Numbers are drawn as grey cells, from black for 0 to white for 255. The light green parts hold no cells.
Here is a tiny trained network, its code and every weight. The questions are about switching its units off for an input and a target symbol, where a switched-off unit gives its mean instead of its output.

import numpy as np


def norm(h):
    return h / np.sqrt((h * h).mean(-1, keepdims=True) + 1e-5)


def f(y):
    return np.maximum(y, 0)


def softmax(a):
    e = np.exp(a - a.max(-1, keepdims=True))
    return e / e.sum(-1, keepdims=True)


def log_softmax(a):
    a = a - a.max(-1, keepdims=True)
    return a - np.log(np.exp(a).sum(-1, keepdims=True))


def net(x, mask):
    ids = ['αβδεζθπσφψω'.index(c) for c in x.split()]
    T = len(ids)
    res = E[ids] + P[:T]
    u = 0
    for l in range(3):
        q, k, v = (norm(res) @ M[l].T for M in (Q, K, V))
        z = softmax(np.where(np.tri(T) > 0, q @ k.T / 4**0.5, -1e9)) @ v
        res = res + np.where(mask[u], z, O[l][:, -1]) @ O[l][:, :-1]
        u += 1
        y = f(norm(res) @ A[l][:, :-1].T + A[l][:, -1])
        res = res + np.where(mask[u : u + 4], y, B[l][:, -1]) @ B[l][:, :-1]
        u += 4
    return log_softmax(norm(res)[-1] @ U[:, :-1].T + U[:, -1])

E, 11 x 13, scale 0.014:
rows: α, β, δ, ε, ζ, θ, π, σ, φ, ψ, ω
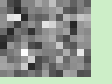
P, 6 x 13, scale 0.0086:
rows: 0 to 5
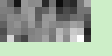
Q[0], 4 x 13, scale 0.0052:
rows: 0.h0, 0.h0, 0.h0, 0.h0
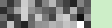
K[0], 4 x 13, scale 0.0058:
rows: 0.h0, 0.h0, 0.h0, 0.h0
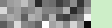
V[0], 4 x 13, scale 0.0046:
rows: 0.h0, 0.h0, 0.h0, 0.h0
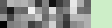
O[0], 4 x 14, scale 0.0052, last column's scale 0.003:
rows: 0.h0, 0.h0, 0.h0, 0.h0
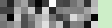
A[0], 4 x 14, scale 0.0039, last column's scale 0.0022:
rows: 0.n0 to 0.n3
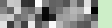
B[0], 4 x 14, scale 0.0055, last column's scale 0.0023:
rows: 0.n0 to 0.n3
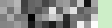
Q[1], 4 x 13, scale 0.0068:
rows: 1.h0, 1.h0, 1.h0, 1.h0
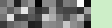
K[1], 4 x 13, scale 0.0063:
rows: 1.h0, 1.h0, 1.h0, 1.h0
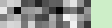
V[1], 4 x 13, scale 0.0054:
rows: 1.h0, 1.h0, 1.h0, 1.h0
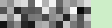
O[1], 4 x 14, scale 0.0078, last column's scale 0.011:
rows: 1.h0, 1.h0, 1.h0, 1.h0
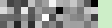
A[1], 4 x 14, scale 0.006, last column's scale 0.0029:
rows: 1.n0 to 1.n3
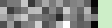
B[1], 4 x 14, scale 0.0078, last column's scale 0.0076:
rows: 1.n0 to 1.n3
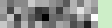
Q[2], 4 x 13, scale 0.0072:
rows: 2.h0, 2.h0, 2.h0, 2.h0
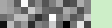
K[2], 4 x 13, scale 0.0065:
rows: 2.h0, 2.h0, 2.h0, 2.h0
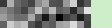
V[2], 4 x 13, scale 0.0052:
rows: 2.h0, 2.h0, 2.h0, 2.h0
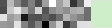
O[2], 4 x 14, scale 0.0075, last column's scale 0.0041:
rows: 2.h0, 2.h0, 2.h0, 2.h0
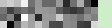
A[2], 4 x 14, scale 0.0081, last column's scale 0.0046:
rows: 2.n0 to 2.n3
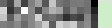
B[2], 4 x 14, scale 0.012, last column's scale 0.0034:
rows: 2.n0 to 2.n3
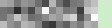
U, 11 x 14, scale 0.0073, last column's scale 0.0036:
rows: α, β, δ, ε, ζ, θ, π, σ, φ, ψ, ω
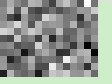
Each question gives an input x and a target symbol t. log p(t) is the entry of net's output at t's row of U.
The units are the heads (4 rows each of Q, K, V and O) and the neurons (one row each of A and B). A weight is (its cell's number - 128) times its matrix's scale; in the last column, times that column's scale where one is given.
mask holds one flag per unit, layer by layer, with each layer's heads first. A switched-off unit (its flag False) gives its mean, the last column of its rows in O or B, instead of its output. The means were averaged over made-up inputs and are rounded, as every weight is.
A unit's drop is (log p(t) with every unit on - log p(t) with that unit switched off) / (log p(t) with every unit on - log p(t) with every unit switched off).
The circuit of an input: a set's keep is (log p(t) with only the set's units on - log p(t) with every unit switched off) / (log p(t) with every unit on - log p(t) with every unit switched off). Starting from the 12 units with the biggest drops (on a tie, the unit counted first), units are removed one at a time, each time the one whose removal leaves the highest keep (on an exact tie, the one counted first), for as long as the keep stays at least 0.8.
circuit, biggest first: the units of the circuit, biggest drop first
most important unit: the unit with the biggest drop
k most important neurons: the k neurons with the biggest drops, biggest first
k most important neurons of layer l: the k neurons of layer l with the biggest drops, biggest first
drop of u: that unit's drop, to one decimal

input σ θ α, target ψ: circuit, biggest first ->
[1.h0]
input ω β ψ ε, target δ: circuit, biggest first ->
[2.n1 1.h0]
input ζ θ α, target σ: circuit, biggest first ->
[0.h0 2.h0]
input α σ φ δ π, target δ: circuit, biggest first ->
[1.n0 2.n1 2.h0]
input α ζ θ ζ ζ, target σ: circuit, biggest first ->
[2.h0 0.h0 1.h0 1.n0]
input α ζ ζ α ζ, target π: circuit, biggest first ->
[0.h0 1.h0 1.n3]
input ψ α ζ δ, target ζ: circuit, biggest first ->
[1.h0 0.h0 2.h0]
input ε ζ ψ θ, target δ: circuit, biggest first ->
[2.n1 1.h0 2.h0]
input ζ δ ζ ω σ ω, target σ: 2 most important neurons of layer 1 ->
[1.n2 1.n0]
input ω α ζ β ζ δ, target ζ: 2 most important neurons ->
[2.n3 1.n2]
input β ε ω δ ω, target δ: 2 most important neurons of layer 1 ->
[1.n2 1.n0]
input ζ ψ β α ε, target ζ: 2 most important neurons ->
[1.n2 2.n3]
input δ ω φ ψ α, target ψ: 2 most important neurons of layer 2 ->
[2.n0 2.n1]
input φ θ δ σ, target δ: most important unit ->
1.n0
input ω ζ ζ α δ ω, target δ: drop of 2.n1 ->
0.1
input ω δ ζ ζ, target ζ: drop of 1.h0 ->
0.8
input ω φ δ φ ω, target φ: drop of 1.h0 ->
0.9
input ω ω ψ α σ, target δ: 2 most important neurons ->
[2.n1 1.n2]
